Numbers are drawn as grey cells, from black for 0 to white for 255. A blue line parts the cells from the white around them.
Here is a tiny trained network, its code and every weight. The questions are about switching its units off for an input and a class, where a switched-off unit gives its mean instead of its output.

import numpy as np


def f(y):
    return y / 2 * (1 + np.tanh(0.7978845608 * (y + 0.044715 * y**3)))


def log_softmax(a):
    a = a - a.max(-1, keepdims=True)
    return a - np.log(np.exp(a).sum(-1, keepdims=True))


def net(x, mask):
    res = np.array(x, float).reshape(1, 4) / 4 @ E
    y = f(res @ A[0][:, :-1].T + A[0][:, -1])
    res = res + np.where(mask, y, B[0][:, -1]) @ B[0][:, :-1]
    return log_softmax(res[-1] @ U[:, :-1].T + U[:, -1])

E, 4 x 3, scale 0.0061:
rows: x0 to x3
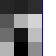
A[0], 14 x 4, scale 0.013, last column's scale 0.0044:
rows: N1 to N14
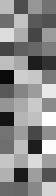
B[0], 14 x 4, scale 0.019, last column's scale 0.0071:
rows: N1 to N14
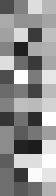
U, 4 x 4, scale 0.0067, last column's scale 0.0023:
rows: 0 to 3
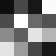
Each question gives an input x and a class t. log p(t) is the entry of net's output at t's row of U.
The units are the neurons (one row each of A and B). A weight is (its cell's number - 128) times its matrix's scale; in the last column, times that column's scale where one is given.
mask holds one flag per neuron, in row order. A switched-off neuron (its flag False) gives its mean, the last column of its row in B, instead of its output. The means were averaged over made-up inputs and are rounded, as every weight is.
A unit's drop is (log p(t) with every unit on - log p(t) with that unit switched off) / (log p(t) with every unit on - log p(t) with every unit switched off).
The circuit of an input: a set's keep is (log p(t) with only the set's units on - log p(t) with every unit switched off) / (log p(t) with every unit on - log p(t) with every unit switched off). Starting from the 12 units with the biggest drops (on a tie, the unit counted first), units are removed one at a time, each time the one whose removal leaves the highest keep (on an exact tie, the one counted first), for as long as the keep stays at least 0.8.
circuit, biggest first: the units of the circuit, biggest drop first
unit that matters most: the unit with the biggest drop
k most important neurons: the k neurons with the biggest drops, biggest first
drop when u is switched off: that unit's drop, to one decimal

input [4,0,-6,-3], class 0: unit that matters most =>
N11
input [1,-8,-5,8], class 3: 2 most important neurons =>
N5; N3
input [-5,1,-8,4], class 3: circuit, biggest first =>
N6; N5
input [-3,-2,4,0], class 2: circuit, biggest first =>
N6; N9
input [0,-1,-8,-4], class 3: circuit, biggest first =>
N5; N2
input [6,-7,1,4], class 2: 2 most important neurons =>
N13; N9
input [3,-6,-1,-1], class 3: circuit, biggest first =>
N9; N5
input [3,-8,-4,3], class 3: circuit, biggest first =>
N5; N9
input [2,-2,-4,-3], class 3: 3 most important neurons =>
N5; N9; N2
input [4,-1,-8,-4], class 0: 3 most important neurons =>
N11; N8; N12
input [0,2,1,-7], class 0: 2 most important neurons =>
N9; N11
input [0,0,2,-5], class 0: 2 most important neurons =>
N12; N9
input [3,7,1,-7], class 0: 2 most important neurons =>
N9; N12
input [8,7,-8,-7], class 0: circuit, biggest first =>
N11
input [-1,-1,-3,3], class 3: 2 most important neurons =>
N9; N6
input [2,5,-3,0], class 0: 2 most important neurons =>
N12; N9
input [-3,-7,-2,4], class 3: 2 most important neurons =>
N3; N5
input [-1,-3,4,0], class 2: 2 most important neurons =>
N9; N11
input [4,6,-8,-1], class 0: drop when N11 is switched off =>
0.2
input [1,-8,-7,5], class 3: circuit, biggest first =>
N5
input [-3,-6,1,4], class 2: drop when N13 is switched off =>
0.1
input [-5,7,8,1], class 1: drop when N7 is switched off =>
0.0
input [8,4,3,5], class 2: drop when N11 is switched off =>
0.1
